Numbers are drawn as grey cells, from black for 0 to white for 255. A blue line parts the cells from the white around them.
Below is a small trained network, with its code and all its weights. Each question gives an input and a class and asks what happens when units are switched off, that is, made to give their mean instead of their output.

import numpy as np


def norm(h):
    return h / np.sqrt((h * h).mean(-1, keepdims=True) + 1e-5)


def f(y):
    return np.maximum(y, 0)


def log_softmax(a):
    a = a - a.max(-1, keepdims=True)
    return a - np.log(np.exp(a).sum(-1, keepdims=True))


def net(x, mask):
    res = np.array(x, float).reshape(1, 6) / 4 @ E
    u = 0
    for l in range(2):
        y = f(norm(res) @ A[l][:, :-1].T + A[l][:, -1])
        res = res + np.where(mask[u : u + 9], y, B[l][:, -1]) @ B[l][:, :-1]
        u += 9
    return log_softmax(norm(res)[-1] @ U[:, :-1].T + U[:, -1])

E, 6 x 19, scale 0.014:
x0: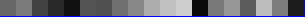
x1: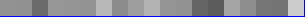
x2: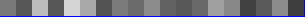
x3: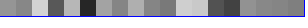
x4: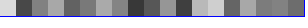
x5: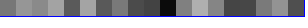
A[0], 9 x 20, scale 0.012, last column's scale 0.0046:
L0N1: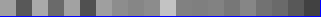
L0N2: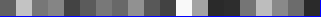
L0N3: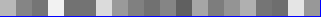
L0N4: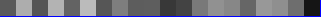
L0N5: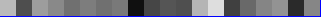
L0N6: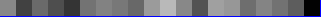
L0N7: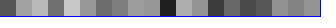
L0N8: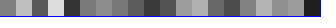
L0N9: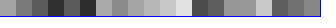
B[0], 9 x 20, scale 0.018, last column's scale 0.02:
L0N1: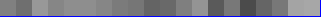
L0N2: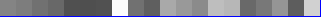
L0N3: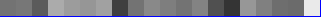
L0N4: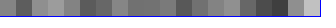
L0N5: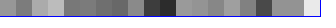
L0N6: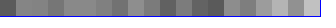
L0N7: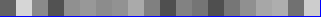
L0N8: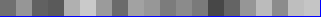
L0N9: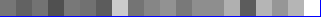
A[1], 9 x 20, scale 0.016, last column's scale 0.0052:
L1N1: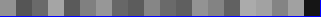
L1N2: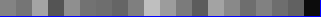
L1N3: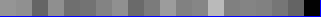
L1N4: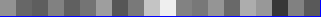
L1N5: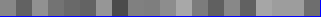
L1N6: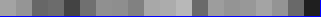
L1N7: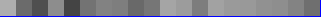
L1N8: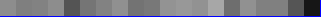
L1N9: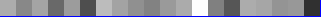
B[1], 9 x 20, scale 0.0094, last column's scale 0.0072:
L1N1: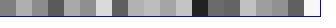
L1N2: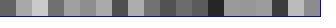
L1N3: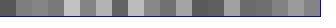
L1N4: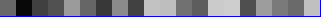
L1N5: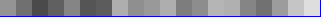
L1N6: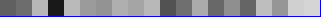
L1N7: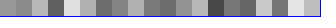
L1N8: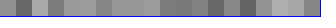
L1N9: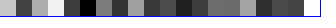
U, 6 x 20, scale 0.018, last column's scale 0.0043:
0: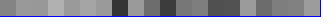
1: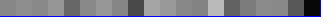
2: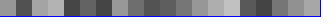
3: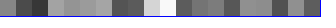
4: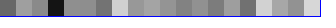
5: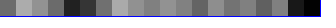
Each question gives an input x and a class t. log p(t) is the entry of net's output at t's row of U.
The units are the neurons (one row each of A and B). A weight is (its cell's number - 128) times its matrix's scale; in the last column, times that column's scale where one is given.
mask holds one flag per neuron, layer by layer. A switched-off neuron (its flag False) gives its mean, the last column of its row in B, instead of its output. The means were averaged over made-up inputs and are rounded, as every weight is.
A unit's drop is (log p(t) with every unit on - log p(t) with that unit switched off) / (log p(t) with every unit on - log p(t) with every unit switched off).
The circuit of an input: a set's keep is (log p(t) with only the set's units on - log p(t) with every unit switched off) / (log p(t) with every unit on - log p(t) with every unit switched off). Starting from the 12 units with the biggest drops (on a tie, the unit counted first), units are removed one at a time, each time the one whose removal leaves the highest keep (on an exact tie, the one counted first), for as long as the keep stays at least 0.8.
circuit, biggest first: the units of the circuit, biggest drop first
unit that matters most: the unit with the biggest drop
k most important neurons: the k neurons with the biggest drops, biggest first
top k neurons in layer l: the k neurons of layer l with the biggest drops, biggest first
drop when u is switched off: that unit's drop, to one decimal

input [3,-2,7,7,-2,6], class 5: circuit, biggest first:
(L0N9, L0N2)
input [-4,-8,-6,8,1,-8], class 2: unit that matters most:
L1N9
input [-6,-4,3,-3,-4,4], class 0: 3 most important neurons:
(L0N7, L0N2, L0N9)
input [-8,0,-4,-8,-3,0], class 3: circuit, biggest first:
(L0N5, L0N3)
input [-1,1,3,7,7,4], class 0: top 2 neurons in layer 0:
(L0N9, L0N2)
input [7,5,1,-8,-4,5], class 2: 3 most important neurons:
(L0N4, L0N8, L0N7)
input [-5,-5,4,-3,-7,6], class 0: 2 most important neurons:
(L0N7, L0N9)
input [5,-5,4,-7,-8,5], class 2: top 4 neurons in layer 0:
(L0N4, L0N8, L0N3, L0N9)
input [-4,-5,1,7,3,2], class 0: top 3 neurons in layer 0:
(L0N9, L0N7, L0N4)
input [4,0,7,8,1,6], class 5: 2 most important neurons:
(L0N7, L0N2)
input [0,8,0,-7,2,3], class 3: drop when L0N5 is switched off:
0.3
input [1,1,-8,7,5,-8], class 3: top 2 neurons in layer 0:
(L0N3, L0N5)
